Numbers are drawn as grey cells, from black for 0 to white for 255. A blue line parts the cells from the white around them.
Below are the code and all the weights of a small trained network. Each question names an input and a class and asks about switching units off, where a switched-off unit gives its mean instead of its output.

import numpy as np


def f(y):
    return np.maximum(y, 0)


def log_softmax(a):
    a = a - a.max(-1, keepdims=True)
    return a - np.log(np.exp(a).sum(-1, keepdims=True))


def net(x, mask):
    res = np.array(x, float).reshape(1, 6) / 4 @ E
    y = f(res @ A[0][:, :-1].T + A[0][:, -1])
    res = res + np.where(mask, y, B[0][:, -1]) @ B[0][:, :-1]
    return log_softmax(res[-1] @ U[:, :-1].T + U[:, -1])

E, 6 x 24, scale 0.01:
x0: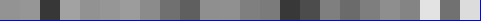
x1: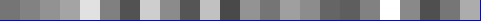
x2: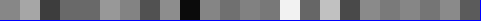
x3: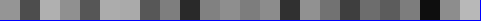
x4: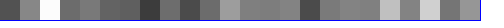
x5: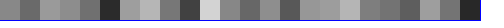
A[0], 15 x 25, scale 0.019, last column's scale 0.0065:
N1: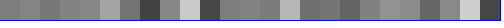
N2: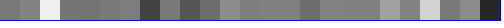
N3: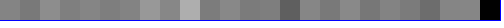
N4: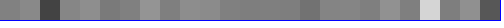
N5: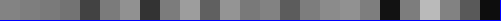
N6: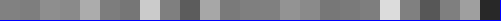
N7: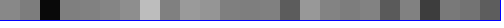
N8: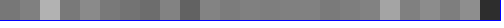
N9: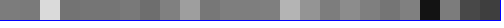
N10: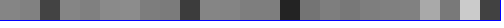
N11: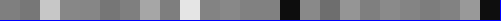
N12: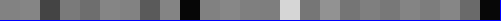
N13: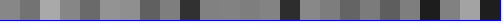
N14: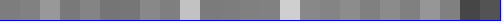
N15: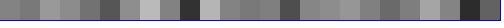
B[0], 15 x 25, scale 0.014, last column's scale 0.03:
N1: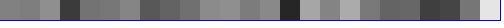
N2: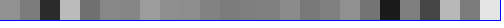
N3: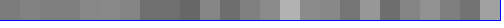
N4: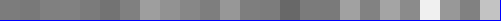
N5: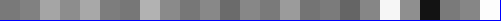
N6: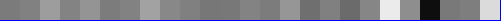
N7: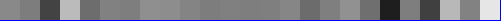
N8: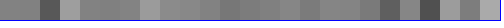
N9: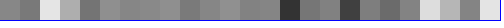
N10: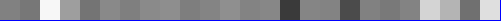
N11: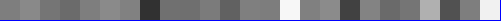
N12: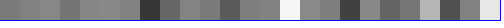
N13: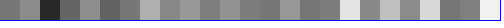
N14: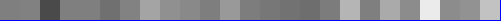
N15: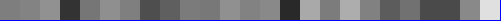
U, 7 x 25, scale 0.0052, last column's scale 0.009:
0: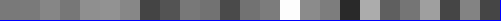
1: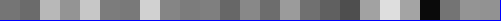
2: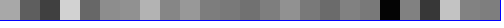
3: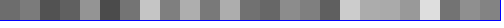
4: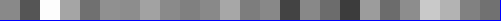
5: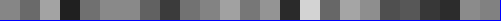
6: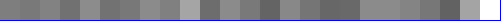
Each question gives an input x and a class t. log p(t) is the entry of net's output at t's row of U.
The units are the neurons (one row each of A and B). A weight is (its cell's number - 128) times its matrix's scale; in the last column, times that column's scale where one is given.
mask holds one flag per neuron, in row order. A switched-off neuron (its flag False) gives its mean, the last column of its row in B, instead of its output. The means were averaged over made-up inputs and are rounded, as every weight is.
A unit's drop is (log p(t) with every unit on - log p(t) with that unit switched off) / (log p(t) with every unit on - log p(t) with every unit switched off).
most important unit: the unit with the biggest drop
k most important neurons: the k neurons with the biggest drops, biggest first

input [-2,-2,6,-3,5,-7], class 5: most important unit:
N1
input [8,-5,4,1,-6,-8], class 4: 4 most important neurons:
(N10; N15; N4; N2)
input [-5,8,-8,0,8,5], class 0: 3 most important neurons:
(N11; N5; N7)
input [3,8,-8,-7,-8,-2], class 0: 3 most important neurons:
(N11; N5; N2)
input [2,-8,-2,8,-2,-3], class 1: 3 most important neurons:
(N5; N14; N4)
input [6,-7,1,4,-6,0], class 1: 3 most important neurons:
(N5; N2; N9)
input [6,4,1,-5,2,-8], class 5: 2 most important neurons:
(N1; N9)
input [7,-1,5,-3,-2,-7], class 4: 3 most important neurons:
(N10; N15; N4)
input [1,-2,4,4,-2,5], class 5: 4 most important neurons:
(N15; N11; N14; N4)
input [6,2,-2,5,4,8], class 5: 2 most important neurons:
(N15; N9)
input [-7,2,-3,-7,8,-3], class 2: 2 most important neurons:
(N2; N13)
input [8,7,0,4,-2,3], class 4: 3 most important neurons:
(N10; N5; N4)
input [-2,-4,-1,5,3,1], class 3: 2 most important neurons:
(N13; N6)
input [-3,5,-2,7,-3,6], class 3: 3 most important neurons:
(N13; N5; N1)
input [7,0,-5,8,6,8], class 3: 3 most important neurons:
(N13; N1; N9)
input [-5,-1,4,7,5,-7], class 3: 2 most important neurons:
(N13; N15)
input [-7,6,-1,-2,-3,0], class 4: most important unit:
N9
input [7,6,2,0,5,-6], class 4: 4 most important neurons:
(N10; N5; N15; N4)
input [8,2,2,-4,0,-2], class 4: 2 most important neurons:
(N10; N13)
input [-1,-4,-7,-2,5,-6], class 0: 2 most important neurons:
(N11; N15)
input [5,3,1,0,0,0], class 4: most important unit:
N5
